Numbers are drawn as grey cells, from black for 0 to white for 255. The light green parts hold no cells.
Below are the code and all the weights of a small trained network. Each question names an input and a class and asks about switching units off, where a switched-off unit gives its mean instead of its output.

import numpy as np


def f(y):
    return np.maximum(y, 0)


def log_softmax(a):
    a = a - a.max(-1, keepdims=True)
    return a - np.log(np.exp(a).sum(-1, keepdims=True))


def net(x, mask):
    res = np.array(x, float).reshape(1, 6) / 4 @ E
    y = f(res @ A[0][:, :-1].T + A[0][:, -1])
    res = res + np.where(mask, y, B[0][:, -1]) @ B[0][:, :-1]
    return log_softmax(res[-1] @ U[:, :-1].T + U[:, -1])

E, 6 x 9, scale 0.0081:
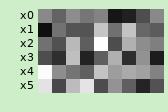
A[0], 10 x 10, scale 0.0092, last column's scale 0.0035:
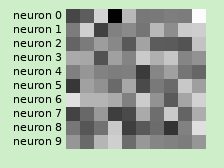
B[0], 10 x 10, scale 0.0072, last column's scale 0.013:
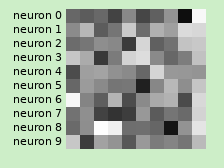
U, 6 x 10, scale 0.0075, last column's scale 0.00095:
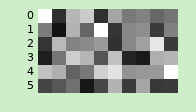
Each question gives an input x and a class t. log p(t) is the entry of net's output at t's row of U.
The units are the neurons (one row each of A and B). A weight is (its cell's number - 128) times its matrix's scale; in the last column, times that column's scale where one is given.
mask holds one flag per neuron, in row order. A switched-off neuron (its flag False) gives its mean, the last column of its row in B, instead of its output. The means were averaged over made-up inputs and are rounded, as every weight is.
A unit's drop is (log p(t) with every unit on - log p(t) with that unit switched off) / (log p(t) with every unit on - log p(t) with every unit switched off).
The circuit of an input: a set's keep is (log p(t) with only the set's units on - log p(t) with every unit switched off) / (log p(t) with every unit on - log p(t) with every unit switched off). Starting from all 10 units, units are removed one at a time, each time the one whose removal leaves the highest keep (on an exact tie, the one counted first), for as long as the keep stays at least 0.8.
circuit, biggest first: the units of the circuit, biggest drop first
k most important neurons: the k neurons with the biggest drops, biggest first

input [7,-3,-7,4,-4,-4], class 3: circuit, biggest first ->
neuron 8
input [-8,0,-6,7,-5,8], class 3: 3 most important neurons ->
neuron 2; neuron 8; neuron 7
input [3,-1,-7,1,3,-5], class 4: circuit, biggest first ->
neuron 0; neuron 8
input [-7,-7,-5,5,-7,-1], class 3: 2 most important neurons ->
neuron 0; neuron 2
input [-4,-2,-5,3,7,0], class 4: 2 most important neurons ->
neuron 3; neuron 8
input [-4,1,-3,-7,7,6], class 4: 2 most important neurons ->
neuron 3; neuron 1
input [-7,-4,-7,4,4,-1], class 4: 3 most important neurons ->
neuron 3; neuron 8; neuron 0
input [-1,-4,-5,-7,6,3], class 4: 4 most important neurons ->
neuron 3; neuron 1; neuron 0; neuron 2
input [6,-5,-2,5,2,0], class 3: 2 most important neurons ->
neuron 6; neuron 2
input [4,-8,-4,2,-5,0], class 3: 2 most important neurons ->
neuron 8; neuron 2
